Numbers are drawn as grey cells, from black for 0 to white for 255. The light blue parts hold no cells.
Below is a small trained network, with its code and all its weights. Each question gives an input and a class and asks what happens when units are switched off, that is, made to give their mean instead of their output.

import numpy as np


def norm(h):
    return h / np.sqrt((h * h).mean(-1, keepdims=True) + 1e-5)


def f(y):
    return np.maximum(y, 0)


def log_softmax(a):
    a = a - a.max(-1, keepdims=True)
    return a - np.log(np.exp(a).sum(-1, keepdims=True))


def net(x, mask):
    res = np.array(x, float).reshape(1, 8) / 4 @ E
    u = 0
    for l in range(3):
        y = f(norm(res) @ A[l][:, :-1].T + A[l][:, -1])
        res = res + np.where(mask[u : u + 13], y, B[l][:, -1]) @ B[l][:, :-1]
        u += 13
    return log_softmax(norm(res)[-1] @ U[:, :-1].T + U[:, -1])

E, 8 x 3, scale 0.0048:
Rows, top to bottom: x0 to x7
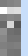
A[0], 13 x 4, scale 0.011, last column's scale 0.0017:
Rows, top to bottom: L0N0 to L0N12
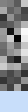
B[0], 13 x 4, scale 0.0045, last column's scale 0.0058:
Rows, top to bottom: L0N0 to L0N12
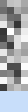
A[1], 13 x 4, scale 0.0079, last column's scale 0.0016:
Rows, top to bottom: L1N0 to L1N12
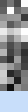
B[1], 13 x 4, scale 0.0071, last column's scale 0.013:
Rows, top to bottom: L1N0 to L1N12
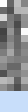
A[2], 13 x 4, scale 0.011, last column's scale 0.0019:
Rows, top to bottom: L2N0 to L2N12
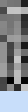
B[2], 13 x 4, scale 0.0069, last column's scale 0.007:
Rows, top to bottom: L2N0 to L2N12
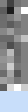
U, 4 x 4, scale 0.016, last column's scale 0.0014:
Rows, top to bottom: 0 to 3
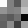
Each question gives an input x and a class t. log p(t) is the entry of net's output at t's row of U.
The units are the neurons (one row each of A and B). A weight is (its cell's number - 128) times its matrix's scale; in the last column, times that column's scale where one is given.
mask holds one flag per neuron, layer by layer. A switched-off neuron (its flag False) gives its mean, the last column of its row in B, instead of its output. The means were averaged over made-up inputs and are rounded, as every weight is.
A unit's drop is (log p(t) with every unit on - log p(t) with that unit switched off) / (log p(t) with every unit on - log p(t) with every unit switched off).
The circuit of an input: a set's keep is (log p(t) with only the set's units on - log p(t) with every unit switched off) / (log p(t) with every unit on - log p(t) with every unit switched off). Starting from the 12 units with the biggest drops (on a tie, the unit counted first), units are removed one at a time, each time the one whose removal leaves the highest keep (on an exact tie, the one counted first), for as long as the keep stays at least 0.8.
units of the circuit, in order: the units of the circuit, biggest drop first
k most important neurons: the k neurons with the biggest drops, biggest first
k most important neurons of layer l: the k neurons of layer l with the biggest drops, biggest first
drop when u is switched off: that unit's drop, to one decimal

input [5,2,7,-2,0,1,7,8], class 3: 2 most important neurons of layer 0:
L0N9, L0N5
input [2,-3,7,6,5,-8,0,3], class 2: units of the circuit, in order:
L0N5, L2N1, L1N1
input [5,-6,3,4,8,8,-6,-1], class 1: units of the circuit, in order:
L2N12
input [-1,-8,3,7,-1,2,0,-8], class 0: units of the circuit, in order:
L0N4, L1N4, L1N0, L0N11
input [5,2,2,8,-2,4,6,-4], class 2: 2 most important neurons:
L2N1, L0N5
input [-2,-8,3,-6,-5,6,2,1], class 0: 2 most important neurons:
L1N4, L1N0
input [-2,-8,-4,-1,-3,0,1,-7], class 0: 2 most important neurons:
L1N4, L1N0
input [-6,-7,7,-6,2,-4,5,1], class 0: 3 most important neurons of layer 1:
L1N4, L1N0, L1N5
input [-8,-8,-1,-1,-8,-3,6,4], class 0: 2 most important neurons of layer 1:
L1N4, L1N0
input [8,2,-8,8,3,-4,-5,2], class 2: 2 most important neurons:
L0N5, L2N1
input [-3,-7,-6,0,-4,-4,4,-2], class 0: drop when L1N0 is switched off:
0.1
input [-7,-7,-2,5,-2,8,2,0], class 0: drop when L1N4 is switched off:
0.2
